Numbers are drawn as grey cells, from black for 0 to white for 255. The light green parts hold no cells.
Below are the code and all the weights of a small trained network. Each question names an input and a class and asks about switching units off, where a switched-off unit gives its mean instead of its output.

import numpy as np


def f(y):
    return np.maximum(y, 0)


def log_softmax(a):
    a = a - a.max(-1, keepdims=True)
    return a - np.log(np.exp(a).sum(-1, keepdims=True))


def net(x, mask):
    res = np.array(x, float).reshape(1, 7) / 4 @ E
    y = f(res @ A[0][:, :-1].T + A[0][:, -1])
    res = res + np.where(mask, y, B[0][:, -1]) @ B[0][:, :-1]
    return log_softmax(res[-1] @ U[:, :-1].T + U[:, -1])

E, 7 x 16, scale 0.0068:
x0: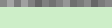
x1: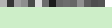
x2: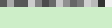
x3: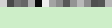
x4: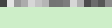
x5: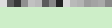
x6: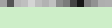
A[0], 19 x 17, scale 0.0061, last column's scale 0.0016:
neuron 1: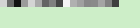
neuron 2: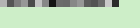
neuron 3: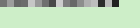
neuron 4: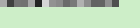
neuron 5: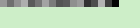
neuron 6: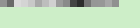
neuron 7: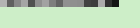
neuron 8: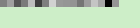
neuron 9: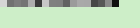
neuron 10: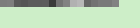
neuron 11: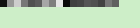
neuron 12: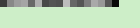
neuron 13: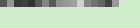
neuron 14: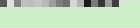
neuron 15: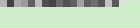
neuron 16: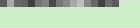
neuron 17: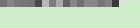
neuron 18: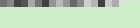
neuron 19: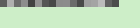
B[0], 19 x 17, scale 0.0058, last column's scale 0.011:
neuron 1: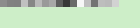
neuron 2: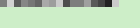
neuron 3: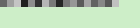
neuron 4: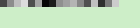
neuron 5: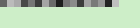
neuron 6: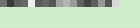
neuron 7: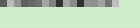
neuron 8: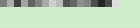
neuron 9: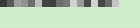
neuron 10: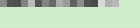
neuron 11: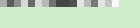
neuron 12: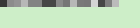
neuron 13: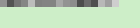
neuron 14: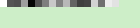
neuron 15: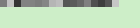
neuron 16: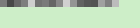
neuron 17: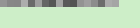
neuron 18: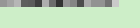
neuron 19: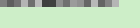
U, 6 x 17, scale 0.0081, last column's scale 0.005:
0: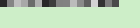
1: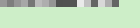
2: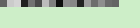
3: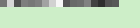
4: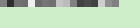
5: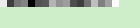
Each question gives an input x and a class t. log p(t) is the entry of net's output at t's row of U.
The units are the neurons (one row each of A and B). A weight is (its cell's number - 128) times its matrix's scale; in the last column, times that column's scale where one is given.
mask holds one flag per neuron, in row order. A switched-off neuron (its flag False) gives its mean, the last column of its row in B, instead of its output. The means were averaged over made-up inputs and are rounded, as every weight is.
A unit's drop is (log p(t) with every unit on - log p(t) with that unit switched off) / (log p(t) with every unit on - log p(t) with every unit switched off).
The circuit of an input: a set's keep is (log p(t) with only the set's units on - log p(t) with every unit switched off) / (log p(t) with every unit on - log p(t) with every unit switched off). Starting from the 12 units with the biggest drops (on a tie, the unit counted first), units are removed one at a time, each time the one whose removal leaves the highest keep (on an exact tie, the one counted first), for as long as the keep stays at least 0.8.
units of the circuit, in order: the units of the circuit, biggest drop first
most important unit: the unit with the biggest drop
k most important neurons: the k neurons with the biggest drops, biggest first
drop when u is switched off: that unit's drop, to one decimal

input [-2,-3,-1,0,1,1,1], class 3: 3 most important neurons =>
[neuron 11; neuron 14; neuron 8]
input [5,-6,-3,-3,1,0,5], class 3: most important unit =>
neuron 8
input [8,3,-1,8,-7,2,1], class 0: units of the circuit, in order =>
[neuron 4; neuron 9]
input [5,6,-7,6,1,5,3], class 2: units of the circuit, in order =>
[neuron 5; neuron 7]
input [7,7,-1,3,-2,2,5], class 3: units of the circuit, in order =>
[neuron 2; neuron 15]
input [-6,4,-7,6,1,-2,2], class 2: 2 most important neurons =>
[neuron 5; neuron 7]
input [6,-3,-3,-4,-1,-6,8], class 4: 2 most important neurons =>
[neuron 6; neuron 1]
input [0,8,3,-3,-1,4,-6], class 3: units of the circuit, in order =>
[neuron 2; neuron 15]
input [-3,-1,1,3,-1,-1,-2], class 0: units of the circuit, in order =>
[neuron 14; neuron 4; neuron 15]
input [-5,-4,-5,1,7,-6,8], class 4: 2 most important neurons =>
[neuron 6; neuron 1]
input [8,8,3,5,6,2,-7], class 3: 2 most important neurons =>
[neuron 2; neuron 15]
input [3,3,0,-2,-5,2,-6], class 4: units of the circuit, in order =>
[neuron 14; neuron 10; neuron 13]
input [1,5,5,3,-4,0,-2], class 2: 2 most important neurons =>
[neuron 18; neuron 3]
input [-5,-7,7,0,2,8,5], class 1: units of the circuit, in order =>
[neuron 1]
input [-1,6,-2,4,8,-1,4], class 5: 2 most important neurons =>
[neuron 14; neuron 8]
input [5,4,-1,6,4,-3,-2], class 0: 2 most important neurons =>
[neuron 9; neuron 4]
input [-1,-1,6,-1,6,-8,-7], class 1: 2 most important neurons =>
[neuron 11; neuron 6]
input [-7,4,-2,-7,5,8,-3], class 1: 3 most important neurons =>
[neuron 1; neuron 4; neuron 9]
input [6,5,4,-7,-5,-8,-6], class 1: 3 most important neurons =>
[neuron 11; neuron 4; neuron 9]
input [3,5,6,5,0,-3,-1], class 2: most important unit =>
neuron 3
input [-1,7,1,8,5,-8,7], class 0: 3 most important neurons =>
[neuron 4; neuron 9; neuron 6]
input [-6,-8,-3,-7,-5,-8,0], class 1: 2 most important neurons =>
[neuron 11; neuron 4]
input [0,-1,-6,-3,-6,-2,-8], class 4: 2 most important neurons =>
[neuron 13; neuron 10]
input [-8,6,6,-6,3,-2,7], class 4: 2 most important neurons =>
[neuron 6; neuron 4]
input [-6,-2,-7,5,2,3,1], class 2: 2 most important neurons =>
[neuron 5; neuron 7]
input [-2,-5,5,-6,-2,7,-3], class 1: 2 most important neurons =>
[neuron 1; neuron 4]
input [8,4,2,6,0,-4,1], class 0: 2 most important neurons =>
[neuron 4; neuron 9]
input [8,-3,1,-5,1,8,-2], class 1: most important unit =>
neuron 1
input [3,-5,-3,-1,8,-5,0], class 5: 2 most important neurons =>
[neuron 14; neuron 1]
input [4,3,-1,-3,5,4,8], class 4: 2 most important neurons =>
[neuron 6; neuron 11]
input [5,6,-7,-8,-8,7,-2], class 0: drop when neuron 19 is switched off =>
0.3
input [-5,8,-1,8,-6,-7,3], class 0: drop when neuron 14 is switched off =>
0.1
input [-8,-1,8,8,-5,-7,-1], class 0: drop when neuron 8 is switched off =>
0.0
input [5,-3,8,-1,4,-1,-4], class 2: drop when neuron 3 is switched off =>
0.2
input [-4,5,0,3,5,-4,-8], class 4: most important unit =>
neuron 16
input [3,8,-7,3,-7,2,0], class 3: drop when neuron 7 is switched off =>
-0.1
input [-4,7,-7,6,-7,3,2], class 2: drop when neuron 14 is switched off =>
0.2
